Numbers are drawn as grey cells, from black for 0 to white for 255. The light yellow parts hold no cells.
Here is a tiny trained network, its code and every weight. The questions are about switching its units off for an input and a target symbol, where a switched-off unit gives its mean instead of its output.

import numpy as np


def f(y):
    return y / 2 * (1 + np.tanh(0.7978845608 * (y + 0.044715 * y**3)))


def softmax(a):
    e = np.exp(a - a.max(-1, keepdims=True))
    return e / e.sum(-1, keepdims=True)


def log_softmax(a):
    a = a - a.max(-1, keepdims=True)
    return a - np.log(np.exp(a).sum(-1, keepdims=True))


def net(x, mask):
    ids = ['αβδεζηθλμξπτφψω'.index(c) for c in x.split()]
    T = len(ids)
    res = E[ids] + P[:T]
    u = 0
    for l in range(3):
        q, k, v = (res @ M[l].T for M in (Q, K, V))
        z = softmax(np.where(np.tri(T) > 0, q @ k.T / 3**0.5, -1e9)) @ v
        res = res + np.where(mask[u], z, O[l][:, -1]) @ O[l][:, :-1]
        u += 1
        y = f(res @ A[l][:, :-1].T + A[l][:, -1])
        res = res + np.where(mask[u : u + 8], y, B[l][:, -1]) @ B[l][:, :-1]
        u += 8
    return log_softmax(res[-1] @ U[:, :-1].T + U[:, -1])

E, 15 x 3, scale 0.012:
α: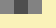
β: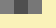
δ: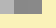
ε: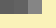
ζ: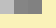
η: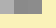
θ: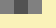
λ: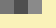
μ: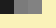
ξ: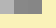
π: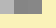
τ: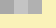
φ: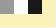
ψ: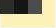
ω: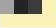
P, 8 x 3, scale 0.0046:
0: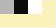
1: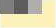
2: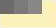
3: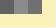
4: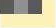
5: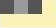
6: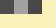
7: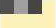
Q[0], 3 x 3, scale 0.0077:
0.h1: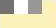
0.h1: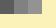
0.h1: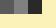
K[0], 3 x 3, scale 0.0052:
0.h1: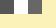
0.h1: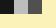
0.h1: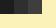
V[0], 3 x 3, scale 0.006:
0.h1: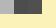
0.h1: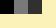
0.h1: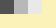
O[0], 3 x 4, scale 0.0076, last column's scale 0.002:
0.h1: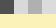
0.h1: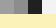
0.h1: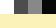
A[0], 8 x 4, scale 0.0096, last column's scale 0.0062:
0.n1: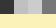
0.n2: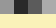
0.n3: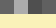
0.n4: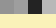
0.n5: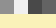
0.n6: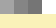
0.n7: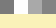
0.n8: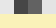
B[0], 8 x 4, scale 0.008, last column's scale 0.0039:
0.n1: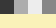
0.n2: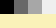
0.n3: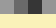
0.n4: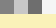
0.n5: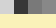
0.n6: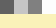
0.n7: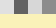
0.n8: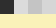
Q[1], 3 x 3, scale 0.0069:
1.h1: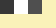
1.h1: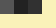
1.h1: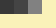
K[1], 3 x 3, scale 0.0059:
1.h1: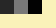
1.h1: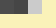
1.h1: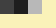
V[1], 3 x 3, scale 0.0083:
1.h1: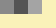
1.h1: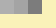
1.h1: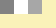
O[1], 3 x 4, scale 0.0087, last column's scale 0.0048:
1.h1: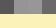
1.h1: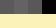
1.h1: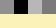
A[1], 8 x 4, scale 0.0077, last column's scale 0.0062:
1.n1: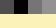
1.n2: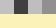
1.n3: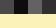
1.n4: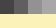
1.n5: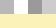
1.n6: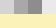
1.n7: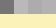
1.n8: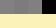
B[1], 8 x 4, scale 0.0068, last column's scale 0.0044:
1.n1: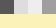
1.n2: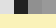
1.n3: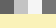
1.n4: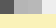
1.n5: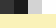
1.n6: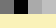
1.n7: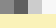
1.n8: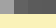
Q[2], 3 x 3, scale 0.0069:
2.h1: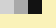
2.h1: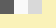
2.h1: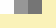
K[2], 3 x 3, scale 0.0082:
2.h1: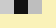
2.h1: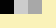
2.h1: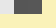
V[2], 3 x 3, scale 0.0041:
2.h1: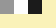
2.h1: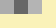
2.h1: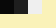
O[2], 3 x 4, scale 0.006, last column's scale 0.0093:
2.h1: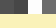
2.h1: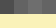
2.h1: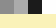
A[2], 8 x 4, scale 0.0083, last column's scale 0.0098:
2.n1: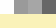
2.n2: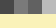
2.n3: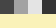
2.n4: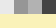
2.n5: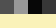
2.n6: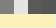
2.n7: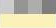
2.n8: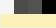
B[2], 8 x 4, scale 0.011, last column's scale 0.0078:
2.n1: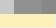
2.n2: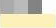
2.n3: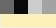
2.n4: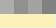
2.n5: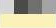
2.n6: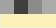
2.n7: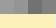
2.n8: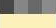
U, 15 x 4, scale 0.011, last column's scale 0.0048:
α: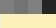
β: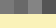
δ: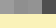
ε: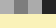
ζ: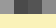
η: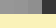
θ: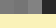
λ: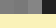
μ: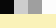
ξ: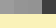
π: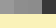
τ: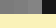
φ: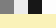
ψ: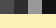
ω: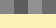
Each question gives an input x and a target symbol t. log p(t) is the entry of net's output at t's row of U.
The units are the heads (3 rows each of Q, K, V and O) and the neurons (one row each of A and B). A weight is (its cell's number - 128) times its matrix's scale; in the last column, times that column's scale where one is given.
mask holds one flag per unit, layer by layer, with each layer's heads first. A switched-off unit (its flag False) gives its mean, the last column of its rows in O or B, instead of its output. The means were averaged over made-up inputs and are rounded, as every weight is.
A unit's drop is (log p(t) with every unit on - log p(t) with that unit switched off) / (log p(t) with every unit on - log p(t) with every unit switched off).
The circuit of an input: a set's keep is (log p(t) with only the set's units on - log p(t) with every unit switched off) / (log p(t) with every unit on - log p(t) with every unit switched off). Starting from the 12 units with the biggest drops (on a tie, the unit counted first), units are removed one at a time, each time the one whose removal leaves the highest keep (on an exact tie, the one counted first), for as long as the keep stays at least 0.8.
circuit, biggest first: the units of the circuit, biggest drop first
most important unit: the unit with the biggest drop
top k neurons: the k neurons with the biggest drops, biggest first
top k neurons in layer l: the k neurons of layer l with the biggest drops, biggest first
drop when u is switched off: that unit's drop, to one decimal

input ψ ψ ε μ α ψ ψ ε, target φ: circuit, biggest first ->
[0.h1, 2.n3]
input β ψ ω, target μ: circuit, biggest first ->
[0.n8, 0.n2]
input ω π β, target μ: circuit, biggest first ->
[0.h1, 2.n5]
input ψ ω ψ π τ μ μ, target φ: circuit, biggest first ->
[0.h1, 0.n8, 2.n3]
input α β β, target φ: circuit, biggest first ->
[2.h1, 2.n3]
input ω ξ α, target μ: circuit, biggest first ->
[0.h1, 2.n5]
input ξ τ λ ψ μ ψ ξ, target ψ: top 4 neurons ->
[1.n5, 1.n6, 0.n8, 2.n3]
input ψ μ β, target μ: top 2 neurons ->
[1.n5, 0.n8]
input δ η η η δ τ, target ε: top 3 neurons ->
[0.n7, 1.n2, 2.n1]
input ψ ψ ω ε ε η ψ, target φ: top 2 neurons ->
[2.n3, 2.n2]
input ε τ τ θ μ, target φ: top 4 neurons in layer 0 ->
[0.n2, 0.n8, 0.n7, 0.n4]
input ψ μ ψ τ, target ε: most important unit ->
0.n2
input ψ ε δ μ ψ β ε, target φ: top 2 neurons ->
[2.n3, 1.n1]
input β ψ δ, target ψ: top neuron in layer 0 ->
[0.n8]
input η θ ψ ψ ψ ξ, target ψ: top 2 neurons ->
[1.n5, 1.n6]
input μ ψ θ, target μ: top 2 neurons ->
[1.n5, 2.n5]
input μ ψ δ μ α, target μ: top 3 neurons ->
[1.n5, 0.n8, 2.n5]
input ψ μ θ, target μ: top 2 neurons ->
[1.n5, 0.n8]
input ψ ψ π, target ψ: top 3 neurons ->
[1.n5, 1.n6, 2.n3]
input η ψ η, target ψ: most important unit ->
1.n5
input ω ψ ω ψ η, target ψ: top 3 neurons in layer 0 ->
[0.n7, 0.n1, 0.n6]
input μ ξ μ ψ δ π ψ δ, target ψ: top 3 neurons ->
[1.n5, 1.n6, 0.n8]
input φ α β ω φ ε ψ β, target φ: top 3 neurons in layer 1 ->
[1.n1, 1.n4, 1.n3]
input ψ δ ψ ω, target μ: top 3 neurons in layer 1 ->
[1.n5, 1.n6, 1.n7]
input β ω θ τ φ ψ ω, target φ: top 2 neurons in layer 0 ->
[0.n1, 0.n3]
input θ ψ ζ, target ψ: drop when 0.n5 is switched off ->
0.0
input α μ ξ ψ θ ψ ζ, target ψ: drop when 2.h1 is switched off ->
0.3
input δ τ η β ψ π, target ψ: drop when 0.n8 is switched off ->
0.3
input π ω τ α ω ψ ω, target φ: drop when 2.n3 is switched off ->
0.3
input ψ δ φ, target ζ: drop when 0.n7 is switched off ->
0.1
